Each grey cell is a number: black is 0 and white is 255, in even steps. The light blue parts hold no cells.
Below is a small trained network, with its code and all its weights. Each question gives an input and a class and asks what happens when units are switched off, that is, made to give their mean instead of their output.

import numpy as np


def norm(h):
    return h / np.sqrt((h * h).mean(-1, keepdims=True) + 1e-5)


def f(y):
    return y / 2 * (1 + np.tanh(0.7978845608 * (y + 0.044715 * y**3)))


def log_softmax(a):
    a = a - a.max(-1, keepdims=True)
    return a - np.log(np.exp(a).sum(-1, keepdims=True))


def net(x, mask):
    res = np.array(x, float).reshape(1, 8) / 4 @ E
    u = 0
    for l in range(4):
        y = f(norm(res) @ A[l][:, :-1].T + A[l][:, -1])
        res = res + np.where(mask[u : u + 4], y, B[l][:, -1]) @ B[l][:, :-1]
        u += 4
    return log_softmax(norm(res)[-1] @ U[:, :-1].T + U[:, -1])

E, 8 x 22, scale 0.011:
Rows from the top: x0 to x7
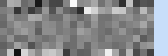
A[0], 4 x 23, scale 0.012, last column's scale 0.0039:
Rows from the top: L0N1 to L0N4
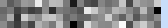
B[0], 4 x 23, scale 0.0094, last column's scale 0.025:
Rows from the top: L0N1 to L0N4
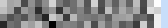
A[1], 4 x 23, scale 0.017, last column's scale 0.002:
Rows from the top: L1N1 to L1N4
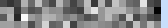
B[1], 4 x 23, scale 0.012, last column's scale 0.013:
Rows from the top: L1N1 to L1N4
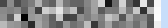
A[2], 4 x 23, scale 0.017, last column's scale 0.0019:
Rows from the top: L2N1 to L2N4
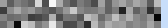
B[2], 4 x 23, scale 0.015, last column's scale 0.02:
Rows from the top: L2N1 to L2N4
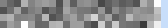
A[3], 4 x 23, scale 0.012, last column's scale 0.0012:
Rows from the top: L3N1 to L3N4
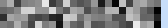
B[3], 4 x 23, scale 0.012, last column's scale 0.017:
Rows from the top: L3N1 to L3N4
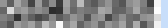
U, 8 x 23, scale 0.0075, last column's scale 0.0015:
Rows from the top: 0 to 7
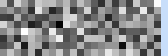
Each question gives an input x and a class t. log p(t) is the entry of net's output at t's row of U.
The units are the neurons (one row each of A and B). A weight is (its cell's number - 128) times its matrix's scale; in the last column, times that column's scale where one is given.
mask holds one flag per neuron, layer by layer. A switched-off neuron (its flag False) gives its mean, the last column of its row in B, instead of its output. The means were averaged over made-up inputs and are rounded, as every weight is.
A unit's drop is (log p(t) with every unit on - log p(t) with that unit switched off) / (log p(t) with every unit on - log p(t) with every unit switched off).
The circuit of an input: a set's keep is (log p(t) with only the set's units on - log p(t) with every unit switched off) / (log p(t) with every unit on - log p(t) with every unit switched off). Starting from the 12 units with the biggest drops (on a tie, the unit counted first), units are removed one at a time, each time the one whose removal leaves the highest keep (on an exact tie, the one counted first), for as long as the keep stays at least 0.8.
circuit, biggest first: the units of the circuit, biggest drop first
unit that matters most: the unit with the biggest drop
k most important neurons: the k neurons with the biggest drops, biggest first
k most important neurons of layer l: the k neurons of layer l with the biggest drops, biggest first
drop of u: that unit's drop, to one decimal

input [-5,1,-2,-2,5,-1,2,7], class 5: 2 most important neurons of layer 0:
[L0N4; L0N2]
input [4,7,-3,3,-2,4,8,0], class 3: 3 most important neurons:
[L0N2; L0N3; L1N4]
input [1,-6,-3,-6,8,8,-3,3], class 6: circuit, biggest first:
[L0N1; L1N3]
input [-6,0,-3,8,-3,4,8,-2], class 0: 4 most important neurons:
[L0N1; L0N3; L3N4; L1N1]
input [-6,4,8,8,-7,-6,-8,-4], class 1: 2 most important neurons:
[L0N4; L0N3]
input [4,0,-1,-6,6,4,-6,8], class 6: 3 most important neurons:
[L0N1; L1N3; L0N2]
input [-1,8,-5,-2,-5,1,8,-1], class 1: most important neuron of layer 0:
[L0N4]
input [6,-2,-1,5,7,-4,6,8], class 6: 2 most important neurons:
[L0N1; L1N3]
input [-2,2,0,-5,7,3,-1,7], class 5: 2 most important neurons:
[L0N4; L1N1]
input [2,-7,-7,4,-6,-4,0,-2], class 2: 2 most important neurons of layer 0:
[L0N1; L0N4]
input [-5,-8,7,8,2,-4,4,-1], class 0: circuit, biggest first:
[L0N3; L1N4]
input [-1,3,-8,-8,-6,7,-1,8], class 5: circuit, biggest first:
[L0N1; L1N1]
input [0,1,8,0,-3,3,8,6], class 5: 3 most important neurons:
[L0N1; L0N2; L0N3]
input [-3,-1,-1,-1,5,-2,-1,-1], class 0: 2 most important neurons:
[L0N1; L0N3]
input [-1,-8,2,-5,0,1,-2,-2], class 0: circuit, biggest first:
[L2N4]
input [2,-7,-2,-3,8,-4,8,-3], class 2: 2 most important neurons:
[L0N1; L0N4]
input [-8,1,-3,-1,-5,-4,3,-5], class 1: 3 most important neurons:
[L0N4; L0N2; L1N1]
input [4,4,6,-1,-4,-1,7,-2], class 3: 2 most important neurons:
[L0N3; L1N4]
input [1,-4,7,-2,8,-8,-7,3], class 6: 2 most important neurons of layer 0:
[L0N1; L0N4]
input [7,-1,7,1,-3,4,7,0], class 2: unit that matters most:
L0N4
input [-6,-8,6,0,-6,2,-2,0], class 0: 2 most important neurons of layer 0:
[L0N3; L0N2]
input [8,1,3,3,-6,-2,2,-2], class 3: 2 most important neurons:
[L0N4; L2N3]
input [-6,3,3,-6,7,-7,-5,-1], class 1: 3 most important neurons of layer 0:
[L0N4; L0N3; L0N1]
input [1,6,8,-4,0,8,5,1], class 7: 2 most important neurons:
[L0N2; L1N2]
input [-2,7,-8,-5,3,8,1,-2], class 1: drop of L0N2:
0.2
